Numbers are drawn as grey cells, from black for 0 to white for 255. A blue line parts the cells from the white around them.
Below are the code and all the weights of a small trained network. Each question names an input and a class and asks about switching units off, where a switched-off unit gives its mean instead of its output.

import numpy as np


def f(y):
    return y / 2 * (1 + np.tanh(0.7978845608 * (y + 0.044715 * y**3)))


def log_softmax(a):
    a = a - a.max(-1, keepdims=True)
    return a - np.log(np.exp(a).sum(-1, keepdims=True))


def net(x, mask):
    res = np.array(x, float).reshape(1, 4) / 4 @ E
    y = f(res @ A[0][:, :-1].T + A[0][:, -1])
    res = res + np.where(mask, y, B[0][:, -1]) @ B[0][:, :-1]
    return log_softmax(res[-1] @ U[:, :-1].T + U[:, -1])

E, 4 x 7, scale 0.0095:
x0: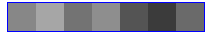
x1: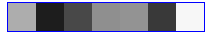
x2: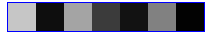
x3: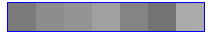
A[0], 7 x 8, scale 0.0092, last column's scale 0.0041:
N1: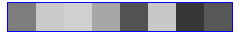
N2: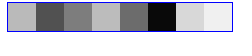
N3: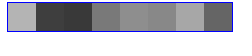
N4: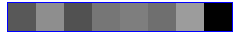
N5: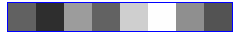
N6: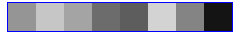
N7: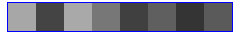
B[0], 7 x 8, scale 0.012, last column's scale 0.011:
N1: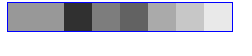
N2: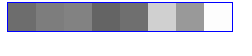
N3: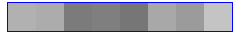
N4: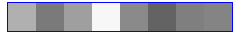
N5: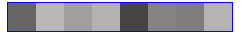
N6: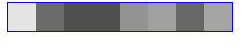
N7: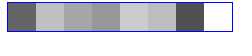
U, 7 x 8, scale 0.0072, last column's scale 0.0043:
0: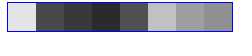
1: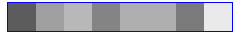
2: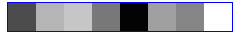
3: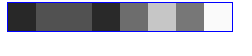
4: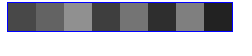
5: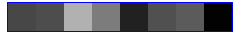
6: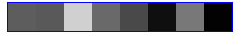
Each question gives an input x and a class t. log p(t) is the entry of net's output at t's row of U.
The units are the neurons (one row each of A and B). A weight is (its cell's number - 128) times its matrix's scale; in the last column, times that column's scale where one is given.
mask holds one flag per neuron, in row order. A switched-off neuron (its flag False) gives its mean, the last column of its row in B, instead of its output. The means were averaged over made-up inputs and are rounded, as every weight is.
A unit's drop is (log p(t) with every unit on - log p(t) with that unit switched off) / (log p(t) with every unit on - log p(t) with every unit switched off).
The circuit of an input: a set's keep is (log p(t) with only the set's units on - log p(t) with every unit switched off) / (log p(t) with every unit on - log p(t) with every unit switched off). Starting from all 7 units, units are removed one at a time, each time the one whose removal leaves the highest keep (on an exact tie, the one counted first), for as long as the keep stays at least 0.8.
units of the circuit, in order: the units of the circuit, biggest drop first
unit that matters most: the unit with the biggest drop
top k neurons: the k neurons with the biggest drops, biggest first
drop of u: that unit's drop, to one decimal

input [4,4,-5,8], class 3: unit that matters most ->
N2
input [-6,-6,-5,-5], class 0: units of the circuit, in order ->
(N6, N7)
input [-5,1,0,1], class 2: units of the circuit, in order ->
(N5, N6)
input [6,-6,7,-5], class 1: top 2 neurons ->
(N7, N2)
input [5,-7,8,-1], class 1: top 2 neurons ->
(N7, N2)
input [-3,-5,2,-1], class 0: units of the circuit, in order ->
(N1, N6)
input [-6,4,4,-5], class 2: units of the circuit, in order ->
(N5, N6)
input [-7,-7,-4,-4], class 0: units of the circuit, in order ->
(N6, N1)
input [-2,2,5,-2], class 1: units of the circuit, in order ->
(N7, N1)
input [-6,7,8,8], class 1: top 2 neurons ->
(N7, N1)
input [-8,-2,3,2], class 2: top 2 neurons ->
(N5, N7)
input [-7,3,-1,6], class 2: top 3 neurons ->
(N5, N7, N6)
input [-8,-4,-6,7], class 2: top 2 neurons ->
(N5, N7)
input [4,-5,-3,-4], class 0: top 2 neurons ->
(N7, N1)
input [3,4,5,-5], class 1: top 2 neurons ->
(N7, N1)
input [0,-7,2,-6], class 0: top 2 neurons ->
(N1, N6)
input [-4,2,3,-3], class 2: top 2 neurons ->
(N5, N6)
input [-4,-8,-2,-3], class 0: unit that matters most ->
N6
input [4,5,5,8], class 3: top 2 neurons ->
(N2, N5)
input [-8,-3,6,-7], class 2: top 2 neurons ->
(N5, N1)
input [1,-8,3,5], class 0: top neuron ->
(N1)
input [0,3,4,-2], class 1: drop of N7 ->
0.4
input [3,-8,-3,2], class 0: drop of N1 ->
0.1
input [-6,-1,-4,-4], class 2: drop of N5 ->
0.7
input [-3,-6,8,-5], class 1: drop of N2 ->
0.2
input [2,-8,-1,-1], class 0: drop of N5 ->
0.0
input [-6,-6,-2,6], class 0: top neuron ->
(N6)
